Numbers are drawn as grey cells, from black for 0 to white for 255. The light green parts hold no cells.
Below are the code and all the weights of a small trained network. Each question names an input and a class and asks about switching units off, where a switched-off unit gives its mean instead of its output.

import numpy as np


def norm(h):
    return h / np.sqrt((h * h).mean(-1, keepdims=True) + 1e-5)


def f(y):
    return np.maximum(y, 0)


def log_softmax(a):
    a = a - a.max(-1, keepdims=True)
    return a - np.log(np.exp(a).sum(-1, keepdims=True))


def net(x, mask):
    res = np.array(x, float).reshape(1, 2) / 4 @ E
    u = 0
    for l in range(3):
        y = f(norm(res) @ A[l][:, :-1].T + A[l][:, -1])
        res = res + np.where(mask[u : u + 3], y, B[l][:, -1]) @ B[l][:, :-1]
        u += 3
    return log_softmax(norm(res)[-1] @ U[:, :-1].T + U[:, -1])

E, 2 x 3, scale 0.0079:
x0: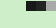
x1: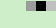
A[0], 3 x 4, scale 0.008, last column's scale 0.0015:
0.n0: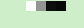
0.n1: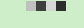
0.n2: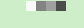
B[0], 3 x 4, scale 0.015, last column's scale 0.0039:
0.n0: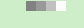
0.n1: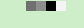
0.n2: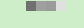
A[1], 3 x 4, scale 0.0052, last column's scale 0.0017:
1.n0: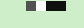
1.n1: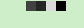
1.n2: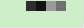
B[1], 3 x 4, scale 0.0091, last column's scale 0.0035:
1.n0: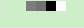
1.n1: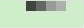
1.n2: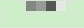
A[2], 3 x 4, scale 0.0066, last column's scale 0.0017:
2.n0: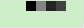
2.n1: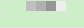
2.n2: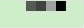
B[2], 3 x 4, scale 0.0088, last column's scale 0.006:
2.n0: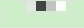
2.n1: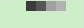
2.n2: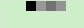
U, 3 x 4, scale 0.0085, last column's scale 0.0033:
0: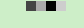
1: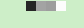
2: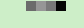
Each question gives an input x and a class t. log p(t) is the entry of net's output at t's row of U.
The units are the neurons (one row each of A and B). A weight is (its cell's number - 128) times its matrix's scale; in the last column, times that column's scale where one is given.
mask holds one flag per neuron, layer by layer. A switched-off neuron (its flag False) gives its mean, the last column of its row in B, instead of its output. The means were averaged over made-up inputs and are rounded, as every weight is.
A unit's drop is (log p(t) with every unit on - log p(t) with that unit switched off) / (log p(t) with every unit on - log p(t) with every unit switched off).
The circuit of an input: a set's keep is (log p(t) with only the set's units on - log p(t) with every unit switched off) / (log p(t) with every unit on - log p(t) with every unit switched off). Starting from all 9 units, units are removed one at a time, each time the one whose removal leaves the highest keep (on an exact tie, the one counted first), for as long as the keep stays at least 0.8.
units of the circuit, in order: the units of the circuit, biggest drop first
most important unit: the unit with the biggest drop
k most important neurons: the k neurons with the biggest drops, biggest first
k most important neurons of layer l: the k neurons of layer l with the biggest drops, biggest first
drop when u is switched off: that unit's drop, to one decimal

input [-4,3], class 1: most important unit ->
0.n0
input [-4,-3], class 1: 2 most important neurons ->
0.n0, 0.n1
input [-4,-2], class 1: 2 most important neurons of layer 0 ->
0.n0, 0.n1
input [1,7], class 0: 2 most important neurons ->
0.n1, 0.n0
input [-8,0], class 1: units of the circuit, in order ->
0.n0, 0.n1, 2.n1
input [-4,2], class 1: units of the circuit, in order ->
0.n0, 2.n1
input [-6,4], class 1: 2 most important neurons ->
0.n0, 2.n1
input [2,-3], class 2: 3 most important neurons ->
2.n0, 0.n1, 1.n2
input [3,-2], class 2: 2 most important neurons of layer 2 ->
2.n0, 2.n1
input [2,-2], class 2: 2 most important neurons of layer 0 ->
0.n1, 0.n0
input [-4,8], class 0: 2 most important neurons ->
0.n1, 2.n0
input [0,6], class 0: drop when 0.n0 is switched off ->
0.1
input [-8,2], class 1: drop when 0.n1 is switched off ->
0.1
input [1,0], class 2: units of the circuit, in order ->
2.n0
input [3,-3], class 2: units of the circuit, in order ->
2.n0, 0.n1, 0.n0
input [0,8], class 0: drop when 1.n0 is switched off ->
-0.1
